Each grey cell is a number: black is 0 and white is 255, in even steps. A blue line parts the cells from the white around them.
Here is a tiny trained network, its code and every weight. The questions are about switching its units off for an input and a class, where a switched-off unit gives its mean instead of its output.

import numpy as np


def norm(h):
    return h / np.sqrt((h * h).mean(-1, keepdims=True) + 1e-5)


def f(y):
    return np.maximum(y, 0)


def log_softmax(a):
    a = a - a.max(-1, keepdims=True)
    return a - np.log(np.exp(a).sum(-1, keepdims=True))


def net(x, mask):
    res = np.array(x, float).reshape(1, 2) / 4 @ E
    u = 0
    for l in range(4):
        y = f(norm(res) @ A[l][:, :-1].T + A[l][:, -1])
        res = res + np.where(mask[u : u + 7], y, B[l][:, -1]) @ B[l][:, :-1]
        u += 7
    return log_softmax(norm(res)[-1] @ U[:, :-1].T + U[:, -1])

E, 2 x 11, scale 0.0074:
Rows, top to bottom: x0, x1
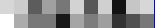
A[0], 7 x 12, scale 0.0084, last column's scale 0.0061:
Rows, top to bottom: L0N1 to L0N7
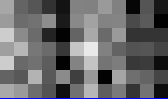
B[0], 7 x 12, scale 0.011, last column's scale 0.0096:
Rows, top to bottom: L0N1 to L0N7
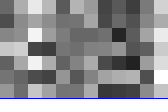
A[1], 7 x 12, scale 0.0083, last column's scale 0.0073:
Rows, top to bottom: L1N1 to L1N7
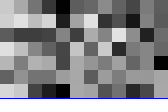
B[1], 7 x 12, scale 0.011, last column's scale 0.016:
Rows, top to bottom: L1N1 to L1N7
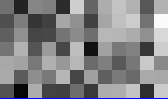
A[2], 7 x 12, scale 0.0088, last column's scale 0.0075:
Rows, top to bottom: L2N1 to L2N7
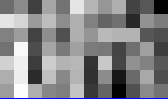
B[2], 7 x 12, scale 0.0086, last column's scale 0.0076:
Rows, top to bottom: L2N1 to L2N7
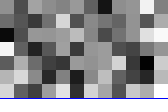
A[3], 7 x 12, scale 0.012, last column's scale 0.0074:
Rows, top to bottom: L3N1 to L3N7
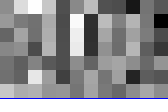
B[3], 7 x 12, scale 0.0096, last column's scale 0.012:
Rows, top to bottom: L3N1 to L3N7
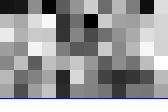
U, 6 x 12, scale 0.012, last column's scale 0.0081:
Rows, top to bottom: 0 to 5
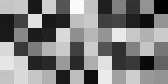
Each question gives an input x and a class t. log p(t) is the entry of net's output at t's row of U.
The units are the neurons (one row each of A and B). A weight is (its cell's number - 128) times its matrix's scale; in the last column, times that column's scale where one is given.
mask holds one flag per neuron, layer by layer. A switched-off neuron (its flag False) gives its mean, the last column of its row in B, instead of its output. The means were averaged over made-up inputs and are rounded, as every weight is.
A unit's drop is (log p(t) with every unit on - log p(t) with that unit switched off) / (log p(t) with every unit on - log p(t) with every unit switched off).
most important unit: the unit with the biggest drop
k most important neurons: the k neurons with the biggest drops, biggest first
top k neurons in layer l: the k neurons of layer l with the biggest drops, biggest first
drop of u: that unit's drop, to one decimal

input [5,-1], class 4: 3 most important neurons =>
(L0N4, L0N5, L0N1)
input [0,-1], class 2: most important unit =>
L1N4
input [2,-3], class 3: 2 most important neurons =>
(L1N4, L0N6)
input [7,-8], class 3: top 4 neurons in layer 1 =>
(L1N4, L1N6, L1N2, L1N3)
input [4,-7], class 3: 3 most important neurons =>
(L1N4, L0N6, L1N2)
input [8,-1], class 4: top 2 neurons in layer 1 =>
(L1N7, L1N2)
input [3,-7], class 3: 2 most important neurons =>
(L0N6, L1N4)
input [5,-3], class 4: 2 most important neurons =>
(L1N7, L0N4)
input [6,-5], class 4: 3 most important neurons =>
(L1N7, L0N6, L1N2)
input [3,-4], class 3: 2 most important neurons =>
(L1N4, L0N4)
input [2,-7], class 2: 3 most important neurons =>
(L0N3, L0N5, L1N4)
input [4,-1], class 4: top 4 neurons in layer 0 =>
(L0N4, L0N5, L0N1, L0N7)
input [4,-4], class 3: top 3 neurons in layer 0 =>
(L0N4, L0N1, L0N5)
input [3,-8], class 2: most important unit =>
L0N3
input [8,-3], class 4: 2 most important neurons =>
(L1N7, L0N4)
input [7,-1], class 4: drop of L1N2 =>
0.1
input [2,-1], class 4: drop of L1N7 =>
1.0
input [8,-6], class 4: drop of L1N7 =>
0.9
